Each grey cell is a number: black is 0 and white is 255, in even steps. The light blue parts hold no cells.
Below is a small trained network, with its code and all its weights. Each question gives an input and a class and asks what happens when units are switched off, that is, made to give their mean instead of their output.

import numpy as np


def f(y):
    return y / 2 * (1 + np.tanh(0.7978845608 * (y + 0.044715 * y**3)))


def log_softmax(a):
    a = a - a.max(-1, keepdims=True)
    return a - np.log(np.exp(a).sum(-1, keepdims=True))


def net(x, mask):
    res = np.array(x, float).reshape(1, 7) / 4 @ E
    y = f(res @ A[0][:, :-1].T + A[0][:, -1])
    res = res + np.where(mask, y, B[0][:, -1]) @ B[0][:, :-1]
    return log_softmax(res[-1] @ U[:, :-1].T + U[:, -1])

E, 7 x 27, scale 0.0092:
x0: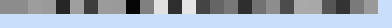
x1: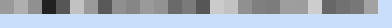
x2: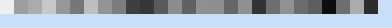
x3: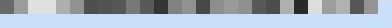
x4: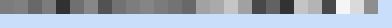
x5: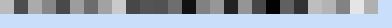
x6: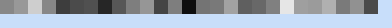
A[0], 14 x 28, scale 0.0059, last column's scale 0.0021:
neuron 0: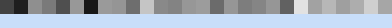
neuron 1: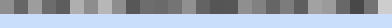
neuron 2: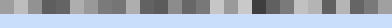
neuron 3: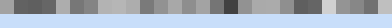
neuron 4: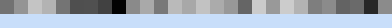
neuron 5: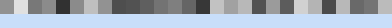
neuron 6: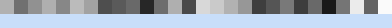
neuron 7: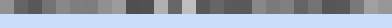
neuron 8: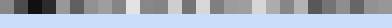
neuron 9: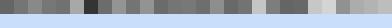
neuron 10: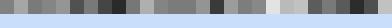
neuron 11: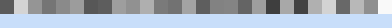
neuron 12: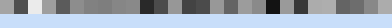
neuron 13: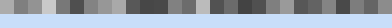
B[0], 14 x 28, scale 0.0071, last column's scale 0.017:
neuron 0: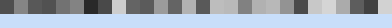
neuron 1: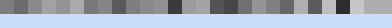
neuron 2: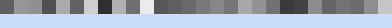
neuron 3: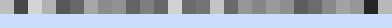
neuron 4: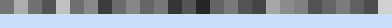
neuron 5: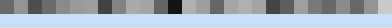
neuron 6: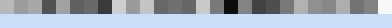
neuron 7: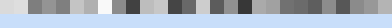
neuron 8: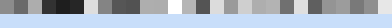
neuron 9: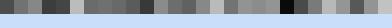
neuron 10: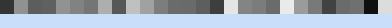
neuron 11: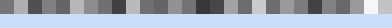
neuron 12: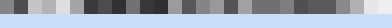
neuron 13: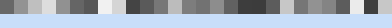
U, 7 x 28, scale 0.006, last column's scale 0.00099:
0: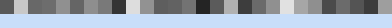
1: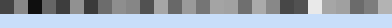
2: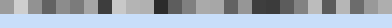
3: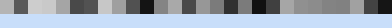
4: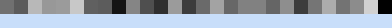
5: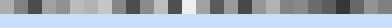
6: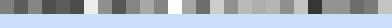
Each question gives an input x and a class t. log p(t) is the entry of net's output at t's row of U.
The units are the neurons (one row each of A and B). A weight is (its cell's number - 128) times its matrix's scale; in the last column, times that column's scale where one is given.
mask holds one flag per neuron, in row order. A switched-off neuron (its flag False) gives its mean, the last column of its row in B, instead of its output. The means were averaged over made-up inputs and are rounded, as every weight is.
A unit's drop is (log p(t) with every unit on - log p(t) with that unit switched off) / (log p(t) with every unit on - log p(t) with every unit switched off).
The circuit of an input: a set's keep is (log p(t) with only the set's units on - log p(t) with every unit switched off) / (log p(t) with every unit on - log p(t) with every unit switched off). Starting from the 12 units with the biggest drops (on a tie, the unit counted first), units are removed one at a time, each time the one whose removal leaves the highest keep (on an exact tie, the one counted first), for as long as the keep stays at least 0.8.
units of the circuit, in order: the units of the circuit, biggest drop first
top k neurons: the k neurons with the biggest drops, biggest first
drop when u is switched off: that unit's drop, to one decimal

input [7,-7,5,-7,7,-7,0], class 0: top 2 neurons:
(neuron 10; neuron 1)
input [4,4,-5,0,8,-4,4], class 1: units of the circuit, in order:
(neuron 0)
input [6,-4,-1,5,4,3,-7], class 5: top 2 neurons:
(neuron 7; neuron 1)
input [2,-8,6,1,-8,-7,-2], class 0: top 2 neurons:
(neuron 10; neuron 4)
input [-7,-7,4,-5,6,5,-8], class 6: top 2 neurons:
(neuron 8; neuron 12)
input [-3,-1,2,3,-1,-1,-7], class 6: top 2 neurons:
(neuron 13; neuron 12)
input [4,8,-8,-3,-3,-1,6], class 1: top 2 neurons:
(neuron 0; neuron 9)
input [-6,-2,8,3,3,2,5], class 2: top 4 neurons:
(neuron 6; neuron 2; neuron 5; neuron 3)
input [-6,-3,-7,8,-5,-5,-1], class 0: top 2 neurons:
(neuron 4; neuron 10)
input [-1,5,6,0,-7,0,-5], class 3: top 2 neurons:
(neuron 5; neuron 11)
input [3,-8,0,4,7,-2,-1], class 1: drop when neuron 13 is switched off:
0.1
